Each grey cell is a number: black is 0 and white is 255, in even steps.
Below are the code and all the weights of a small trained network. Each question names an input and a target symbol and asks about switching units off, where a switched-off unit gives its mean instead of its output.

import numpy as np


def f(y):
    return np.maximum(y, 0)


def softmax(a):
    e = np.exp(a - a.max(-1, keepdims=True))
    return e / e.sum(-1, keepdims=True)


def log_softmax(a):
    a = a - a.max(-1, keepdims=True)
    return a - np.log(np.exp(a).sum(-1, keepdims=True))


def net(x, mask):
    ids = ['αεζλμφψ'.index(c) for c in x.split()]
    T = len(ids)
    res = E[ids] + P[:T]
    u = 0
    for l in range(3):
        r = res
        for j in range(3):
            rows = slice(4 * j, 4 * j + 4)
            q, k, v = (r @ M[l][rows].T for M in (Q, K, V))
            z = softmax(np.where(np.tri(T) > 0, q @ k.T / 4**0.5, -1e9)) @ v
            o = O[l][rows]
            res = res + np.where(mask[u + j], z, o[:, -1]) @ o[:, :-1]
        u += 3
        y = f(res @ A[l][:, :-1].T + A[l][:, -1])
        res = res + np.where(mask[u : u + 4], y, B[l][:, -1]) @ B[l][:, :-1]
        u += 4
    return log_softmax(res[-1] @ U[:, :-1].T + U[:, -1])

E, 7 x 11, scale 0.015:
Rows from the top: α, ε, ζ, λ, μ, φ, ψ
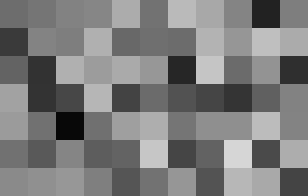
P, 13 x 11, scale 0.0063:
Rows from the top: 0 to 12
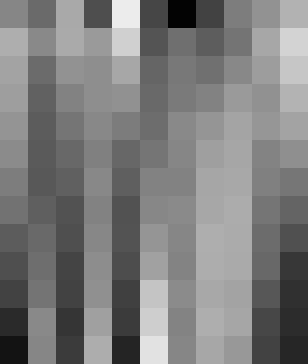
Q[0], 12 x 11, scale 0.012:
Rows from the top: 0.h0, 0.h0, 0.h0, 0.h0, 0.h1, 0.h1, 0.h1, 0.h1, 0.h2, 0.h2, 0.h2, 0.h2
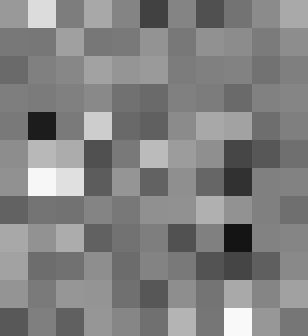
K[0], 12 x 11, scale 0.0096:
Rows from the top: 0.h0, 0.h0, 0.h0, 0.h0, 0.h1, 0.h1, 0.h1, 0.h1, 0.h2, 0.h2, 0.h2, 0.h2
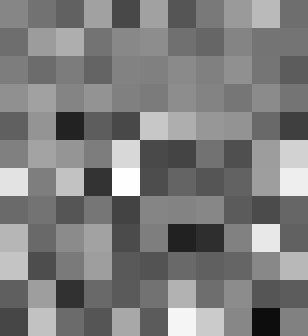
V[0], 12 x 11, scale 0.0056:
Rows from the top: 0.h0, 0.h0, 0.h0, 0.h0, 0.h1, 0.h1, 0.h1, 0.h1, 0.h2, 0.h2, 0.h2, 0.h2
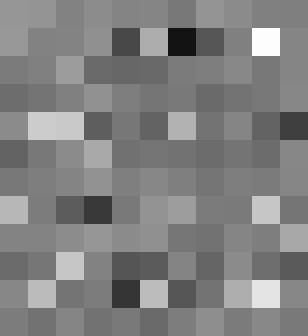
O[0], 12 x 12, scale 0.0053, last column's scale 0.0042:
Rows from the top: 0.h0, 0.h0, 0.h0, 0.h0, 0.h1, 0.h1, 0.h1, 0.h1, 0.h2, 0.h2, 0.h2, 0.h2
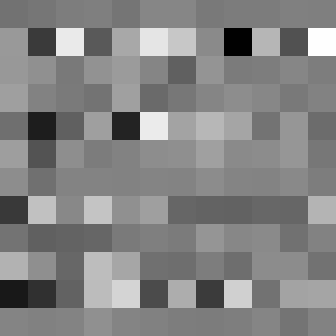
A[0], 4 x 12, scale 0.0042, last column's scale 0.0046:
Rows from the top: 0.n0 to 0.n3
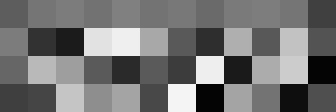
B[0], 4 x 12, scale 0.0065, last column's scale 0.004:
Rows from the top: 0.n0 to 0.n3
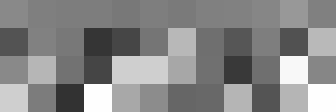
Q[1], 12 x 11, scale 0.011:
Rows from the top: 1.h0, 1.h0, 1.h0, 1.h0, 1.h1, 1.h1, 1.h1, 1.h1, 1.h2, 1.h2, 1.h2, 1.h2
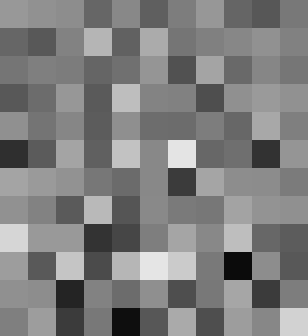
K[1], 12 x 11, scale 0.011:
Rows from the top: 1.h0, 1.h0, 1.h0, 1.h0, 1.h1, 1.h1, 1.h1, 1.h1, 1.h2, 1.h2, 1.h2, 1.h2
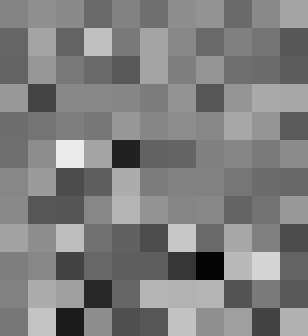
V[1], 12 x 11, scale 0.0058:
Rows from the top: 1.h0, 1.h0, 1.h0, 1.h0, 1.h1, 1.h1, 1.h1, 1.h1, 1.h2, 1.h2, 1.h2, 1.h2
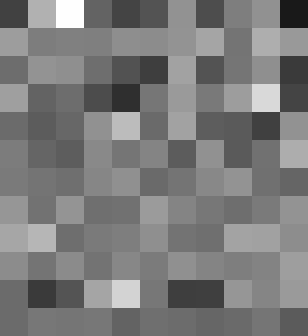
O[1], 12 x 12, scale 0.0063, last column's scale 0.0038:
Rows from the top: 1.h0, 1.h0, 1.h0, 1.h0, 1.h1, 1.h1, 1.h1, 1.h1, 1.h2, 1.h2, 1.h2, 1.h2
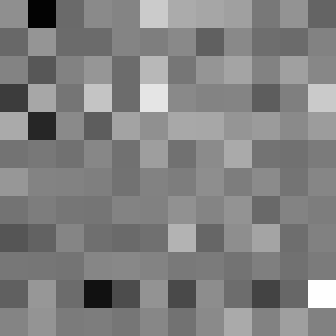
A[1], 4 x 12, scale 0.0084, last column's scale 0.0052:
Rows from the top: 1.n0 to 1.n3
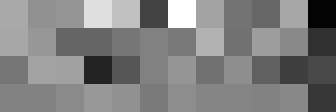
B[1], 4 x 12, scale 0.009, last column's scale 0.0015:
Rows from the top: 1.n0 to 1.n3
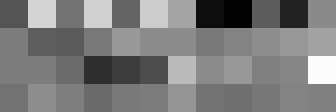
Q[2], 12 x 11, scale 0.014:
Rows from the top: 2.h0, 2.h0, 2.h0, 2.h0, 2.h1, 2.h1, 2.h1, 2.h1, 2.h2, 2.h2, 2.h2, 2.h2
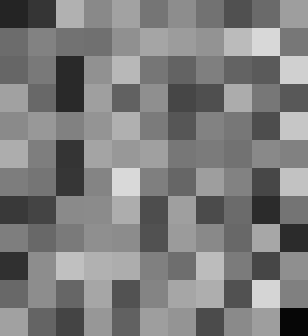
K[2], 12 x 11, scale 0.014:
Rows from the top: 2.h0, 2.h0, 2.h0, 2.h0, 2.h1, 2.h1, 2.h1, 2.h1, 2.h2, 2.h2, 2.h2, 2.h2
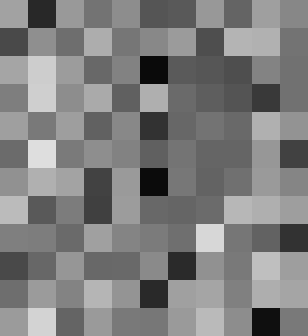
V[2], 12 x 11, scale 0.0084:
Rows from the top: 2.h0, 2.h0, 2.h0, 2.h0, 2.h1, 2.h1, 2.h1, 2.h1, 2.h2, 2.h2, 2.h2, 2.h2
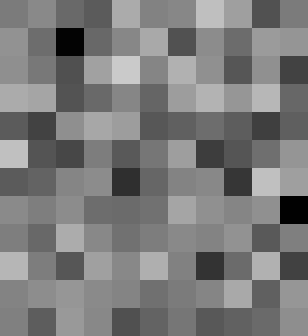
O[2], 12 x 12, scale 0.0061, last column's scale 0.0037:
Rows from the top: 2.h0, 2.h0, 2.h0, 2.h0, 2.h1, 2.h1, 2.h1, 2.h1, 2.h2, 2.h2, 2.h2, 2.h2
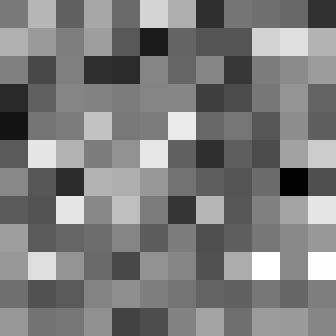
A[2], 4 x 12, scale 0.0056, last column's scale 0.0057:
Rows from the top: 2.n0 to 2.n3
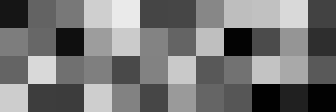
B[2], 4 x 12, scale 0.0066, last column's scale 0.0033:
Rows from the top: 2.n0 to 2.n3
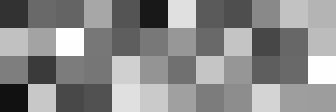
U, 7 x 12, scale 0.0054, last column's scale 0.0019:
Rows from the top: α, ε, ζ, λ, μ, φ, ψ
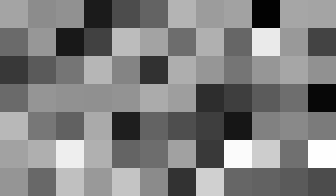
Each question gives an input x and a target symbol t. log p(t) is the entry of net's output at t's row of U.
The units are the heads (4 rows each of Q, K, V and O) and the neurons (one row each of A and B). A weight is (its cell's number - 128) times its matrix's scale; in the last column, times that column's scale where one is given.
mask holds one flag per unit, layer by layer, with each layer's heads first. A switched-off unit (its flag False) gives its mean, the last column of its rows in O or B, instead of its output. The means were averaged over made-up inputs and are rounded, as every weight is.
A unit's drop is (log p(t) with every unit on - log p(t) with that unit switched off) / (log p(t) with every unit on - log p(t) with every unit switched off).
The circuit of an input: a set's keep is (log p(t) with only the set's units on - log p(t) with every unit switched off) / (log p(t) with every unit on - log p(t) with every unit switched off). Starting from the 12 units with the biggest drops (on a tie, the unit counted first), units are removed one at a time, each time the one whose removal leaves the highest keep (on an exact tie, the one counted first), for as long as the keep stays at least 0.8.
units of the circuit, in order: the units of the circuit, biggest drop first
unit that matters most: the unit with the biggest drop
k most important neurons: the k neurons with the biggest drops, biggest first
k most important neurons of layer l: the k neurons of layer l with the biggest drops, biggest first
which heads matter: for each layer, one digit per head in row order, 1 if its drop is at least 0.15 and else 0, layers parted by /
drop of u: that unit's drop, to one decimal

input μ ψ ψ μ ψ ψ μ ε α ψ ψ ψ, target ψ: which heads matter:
001 / 100 / 011
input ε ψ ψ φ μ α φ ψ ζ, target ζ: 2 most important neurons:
(2.n0; 0.n3)
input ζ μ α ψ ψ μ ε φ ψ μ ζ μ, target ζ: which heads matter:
001 / 001 / 010
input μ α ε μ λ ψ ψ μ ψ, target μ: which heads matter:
001 / 000 / 101
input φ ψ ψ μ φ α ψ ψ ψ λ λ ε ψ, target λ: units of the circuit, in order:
(2.h1; 2.h2; 0.h1)
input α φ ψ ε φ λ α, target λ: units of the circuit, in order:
(1.h2; 1.n0; 0.h2)
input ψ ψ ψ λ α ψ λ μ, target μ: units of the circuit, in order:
(1.h1; 0.h2; 2.h0; 1.h0)
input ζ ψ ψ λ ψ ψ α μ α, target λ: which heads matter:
101 / 001 / 100
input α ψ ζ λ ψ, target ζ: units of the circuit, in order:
(2.h1; 2.h2; 1.h0)
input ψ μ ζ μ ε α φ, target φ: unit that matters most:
0.h2
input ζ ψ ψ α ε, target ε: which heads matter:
001 / 000 / 000
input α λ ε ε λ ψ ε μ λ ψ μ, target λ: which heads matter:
111 / 100 / 011
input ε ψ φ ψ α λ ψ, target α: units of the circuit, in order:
(1.n2; 0.h2; 2.h2)
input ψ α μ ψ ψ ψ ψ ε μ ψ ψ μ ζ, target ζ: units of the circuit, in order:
(0.h0; 0.h2; 2.n0)
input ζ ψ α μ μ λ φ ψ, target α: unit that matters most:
1.n2
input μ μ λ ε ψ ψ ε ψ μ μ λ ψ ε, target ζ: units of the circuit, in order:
(2.n0; 0.h2)
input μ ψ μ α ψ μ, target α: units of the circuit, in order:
(2.h2; 2.n1)
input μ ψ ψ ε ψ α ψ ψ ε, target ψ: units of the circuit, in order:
(0.h2; 2.h2)
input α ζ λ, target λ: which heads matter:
101 / 100 / 111
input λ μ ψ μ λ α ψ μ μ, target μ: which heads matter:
111 / 110 / 100
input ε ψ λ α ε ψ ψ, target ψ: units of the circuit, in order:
(1.h0; 0.h2; 2.h1; 2.h2)
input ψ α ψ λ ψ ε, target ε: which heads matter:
001 / 000 / 001
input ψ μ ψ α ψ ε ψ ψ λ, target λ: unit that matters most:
0.h2
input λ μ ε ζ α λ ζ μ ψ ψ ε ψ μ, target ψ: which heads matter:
001 / 000 / 011
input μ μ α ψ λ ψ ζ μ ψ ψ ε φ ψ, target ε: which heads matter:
011 / 001 / 011
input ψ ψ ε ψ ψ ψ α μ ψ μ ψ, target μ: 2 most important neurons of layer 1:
(1.n2; 1.n1)
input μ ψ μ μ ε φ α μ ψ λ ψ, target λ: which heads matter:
001 / 000 / 011
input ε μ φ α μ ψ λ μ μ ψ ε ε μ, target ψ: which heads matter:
111 / 001 / 011
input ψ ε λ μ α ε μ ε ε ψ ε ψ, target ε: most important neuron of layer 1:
(1.n2)
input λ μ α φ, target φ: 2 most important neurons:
(0.n3; 1.n2)
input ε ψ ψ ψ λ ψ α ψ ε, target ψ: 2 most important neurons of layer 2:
(2.n1; 2.n0)
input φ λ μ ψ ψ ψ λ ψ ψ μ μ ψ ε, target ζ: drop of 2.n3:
0.0
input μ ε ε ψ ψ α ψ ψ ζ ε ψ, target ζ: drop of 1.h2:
0.2
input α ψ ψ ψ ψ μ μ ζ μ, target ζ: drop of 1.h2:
0.1
